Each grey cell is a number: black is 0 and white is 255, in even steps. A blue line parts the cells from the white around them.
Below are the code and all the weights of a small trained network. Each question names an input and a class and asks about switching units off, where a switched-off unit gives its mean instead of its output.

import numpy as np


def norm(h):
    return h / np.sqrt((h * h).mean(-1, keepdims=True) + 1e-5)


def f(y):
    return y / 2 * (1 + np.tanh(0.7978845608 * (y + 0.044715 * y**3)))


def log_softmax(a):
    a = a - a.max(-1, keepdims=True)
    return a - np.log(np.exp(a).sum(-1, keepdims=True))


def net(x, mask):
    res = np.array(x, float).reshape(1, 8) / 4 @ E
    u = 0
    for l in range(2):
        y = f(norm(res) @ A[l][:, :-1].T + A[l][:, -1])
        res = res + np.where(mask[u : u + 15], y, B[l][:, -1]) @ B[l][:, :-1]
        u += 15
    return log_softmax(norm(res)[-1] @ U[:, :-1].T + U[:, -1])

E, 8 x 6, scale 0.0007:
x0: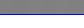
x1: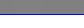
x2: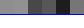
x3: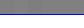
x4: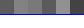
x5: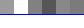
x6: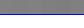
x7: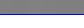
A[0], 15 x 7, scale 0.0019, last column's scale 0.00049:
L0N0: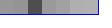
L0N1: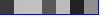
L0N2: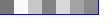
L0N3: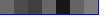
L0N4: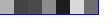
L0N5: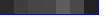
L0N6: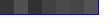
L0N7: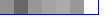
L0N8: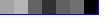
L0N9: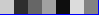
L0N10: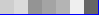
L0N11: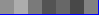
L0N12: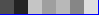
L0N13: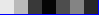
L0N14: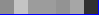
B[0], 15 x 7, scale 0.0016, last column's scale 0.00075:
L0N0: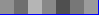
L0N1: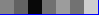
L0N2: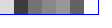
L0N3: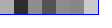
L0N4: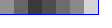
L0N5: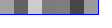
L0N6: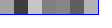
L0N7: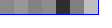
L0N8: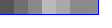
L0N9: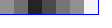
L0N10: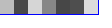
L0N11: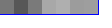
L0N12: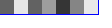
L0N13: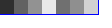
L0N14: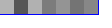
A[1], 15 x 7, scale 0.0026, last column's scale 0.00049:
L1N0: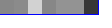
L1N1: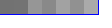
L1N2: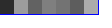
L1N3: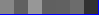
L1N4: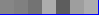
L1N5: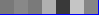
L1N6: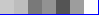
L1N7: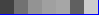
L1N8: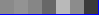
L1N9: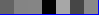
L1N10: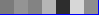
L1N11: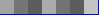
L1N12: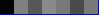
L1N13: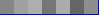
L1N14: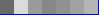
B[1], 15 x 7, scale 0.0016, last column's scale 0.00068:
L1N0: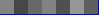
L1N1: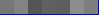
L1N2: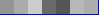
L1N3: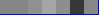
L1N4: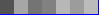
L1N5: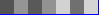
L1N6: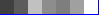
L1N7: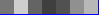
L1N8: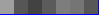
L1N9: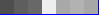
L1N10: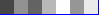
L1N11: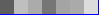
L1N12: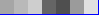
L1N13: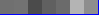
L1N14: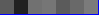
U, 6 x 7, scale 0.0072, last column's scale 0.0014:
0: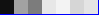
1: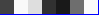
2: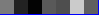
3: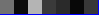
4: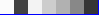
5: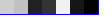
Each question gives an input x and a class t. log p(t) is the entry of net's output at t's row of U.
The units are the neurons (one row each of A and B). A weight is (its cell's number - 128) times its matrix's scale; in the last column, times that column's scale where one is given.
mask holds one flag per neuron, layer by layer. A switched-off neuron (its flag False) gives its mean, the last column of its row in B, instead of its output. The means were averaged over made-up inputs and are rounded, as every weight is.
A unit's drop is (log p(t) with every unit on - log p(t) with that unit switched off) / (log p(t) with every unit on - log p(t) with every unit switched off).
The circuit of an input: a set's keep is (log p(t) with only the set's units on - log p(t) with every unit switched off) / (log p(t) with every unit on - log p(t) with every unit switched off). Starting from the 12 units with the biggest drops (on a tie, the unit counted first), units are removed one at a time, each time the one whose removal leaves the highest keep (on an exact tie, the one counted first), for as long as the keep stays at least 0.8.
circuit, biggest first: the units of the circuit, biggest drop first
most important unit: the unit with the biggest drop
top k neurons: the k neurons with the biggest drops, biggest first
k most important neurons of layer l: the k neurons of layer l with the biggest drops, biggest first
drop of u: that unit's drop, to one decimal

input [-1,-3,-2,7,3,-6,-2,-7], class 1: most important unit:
L0N12
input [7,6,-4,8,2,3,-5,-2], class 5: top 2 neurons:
[L0N1, L0N2]
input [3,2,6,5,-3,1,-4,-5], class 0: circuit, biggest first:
[L0N13, L1N10]
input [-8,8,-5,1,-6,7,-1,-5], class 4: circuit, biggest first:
[L0N10, L0N2]
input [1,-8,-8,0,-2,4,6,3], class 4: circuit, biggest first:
[L0N10, L0N2]
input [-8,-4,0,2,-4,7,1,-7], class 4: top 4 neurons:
[L0N10, L0N2, L0N12, L0N14]
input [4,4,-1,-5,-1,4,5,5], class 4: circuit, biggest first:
[L0N2, L0N10]
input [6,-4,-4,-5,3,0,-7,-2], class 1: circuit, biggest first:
[L0N12, L1N10]
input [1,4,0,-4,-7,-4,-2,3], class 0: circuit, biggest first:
[L1N10, L0N2]
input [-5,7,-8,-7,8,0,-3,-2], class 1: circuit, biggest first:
[L0N12, L1N10, L1N7]
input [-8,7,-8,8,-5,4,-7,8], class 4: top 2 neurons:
[L0N10, L0N2]
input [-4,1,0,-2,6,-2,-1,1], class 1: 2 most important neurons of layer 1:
[L1N12, L1N7]
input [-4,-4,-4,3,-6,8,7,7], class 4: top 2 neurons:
[L0N10, L0N2]
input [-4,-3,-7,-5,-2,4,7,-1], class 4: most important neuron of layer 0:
[L0N10]
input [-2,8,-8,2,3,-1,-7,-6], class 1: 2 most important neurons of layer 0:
[L0N12, L0N3]
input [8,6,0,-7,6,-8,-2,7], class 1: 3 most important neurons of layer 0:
[L0N12, L0N2, L0N10]
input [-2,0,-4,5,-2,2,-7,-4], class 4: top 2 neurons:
[L0N2, L0N10]
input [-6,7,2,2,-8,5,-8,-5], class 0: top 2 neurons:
[L0N13, L1N10]
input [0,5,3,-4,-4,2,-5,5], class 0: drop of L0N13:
0.1
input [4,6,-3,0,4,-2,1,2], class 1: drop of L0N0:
0.0
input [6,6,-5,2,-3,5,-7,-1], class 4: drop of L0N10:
0.2
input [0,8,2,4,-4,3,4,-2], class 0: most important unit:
L0N13
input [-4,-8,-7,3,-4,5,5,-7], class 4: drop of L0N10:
0.2
